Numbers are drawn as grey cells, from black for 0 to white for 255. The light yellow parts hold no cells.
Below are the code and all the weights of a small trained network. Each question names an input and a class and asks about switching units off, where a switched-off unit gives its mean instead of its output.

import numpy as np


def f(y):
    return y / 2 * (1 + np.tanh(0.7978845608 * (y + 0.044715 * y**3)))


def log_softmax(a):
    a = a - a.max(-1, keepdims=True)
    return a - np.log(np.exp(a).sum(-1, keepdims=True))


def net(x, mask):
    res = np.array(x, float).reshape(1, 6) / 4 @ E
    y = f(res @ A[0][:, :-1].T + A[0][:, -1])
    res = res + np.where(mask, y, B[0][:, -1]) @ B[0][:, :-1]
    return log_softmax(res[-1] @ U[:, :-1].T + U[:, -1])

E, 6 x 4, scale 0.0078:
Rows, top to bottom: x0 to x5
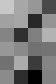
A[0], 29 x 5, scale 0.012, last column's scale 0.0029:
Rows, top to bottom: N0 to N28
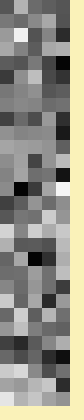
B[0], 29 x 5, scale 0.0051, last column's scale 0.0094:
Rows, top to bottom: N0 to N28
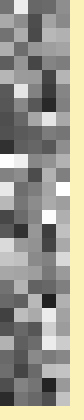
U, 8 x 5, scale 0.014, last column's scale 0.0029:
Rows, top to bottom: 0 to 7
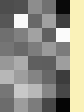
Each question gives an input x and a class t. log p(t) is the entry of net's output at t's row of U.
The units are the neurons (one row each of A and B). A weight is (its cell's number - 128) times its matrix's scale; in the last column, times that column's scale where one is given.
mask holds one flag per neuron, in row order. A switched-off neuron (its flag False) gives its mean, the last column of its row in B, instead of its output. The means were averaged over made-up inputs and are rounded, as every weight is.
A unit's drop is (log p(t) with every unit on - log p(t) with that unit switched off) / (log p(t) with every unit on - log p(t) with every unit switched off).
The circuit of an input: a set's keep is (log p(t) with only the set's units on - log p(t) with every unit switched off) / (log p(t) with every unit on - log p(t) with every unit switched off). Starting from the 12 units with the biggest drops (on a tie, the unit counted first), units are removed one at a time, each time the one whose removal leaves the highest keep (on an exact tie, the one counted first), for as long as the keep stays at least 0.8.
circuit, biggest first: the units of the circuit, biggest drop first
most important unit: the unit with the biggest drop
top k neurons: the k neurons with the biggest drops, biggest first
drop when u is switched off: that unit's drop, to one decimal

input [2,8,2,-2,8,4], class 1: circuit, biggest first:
N22, N2
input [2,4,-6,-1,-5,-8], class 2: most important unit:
N16
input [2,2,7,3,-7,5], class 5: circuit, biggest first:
N13, N17
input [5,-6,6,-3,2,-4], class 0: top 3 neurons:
N16, N11, N18
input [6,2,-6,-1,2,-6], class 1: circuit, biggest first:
N2, N23
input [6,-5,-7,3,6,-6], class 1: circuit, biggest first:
N2, N23
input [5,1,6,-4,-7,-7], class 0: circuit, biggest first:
N16, N28
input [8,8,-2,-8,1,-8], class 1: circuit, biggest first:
N2, N23
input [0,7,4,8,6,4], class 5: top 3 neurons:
N13, N17, N3
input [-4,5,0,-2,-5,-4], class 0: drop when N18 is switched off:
0.3
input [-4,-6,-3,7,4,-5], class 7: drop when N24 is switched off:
0.2
